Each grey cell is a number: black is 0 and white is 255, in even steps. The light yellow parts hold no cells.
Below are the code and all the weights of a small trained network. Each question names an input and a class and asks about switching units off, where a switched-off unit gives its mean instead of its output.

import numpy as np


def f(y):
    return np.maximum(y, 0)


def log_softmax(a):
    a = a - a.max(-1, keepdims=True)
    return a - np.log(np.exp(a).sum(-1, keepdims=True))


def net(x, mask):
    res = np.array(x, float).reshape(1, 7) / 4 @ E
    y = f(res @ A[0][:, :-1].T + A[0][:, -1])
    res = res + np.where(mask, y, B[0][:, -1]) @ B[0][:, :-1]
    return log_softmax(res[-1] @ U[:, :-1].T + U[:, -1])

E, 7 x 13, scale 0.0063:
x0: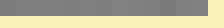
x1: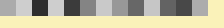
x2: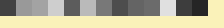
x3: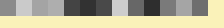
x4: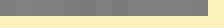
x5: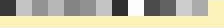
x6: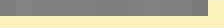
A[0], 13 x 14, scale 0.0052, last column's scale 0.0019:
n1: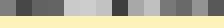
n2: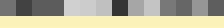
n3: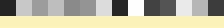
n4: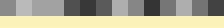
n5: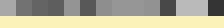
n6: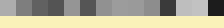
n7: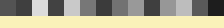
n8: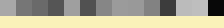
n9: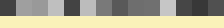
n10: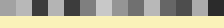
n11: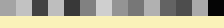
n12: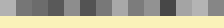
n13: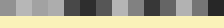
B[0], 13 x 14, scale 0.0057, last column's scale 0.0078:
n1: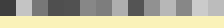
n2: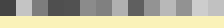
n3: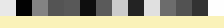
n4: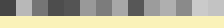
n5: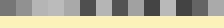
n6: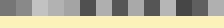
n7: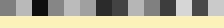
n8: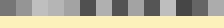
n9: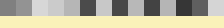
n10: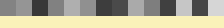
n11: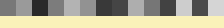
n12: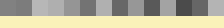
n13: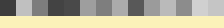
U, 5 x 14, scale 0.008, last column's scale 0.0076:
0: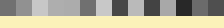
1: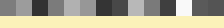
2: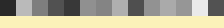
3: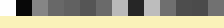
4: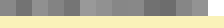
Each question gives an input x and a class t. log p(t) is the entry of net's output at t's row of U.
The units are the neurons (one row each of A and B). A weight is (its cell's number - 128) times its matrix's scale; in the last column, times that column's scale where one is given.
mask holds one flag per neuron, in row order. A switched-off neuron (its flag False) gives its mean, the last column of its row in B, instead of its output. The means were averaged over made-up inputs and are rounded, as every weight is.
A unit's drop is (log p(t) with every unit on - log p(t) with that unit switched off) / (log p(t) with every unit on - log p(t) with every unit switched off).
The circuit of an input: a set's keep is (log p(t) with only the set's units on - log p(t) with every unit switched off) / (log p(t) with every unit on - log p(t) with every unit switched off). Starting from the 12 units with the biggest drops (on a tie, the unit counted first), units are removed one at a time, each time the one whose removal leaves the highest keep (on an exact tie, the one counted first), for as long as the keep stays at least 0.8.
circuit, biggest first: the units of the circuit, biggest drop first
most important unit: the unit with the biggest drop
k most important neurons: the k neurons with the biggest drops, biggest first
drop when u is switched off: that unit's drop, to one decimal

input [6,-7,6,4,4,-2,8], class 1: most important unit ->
n7
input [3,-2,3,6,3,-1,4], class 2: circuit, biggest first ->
[n13; n4]
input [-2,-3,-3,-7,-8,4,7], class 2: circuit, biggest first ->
[n2; n1]
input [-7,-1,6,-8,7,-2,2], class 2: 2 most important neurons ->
[n2; n1]
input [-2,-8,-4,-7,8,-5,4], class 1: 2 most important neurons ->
[n7; n3]
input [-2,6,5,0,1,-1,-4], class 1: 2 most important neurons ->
[n11; n10]
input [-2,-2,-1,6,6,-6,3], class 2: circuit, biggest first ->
[n3; n13]
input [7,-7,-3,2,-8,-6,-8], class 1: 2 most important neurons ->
[n7; n3]
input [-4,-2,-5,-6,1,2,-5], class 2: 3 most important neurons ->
[n2; n1; n9]
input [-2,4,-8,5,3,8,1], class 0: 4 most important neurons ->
[n6; n8; n5; n12]
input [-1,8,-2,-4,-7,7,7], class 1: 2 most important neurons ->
[n11; n10]
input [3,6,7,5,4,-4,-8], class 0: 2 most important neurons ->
[n9; n3]
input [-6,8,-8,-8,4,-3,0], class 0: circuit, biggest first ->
[n6; n5]
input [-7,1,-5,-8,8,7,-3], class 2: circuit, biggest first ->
[n2]
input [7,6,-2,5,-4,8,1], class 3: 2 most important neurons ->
[n3; n7]
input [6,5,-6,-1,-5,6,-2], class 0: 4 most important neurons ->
[n6; n5; n8; n12]
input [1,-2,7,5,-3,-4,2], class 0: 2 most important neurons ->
[n9; n3]
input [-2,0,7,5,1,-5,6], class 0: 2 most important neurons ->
[n9; n3]
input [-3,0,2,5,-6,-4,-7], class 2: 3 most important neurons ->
[n3; n13; n4]
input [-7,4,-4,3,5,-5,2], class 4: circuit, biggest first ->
[n3]
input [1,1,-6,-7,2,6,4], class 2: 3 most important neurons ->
[n2; n1; n9]
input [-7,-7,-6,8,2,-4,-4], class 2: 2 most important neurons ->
[n13; n4]
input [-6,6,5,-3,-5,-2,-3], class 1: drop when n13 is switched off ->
0.0
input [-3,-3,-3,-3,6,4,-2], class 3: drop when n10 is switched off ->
0.1
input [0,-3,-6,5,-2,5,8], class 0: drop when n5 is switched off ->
0.3
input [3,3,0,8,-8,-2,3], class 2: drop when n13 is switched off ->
0.2
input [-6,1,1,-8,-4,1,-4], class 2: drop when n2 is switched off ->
0.1
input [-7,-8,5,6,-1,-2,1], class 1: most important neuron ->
[n7]
